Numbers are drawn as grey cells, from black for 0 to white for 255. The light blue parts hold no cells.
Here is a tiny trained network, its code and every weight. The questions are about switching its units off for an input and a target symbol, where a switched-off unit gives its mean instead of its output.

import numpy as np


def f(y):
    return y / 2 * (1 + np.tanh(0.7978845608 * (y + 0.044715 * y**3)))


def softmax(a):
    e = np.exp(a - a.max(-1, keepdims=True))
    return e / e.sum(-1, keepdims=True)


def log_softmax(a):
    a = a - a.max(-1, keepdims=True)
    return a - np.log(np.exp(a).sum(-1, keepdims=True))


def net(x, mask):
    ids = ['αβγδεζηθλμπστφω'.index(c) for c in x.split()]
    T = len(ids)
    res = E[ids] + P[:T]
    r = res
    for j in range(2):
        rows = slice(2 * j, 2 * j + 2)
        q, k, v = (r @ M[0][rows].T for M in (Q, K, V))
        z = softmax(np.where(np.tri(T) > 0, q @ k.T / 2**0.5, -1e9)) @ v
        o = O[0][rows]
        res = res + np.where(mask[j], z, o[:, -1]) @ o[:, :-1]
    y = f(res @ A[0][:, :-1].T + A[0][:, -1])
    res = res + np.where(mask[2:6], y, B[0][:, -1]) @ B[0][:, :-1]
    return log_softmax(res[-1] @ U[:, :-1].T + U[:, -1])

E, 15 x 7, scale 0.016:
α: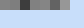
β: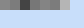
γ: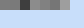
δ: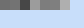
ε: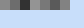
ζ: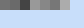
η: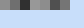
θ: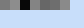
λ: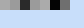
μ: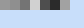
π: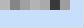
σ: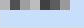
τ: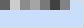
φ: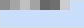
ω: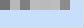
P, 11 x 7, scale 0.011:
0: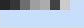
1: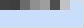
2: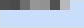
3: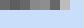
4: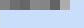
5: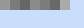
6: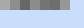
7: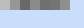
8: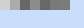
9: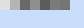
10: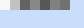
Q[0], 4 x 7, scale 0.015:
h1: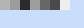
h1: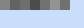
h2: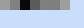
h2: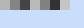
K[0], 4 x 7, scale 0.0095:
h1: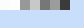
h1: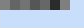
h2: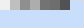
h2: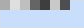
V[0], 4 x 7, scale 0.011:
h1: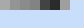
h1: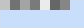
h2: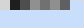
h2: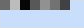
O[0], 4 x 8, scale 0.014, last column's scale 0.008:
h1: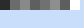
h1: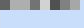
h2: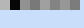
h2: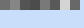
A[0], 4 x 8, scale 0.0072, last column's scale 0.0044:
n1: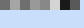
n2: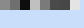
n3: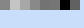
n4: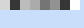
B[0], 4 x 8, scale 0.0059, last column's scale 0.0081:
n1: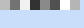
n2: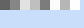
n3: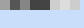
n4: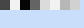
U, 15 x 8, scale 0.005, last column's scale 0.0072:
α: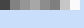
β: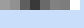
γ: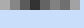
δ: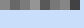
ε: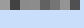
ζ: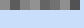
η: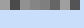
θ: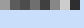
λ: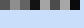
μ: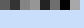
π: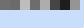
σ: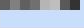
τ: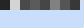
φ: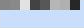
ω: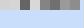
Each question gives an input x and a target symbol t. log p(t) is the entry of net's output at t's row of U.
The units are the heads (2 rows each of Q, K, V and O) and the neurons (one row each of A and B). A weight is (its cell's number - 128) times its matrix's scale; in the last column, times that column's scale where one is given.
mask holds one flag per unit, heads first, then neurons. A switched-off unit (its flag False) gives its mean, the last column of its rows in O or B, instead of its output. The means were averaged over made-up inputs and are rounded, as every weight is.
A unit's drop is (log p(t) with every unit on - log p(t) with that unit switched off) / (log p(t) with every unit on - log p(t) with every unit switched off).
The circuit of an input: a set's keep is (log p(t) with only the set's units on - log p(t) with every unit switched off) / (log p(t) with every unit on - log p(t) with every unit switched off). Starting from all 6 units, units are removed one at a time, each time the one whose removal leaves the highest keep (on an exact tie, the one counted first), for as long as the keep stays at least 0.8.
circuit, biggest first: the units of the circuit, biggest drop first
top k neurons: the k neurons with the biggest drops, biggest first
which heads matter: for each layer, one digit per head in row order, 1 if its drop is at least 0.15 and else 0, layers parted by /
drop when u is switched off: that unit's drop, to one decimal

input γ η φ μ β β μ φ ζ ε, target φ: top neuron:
(n1)
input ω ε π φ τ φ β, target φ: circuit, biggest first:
(h2; n1; n3)
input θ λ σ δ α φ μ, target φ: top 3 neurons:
(n1; n3; n2)
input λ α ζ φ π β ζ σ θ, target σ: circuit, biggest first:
(h2; n4)
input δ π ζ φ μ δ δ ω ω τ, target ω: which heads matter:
10
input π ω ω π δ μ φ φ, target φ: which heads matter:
11
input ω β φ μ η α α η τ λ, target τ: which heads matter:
11
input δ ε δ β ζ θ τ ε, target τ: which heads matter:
01
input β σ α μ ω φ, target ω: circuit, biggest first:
(h1; h2)
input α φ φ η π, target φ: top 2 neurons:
(n3; n1)
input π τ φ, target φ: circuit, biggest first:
(h2; n3; n1)
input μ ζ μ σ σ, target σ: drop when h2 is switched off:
0.8
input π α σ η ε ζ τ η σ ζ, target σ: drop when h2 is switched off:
1.1
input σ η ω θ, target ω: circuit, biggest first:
(h1)
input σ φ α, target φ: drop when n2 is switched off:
0.1
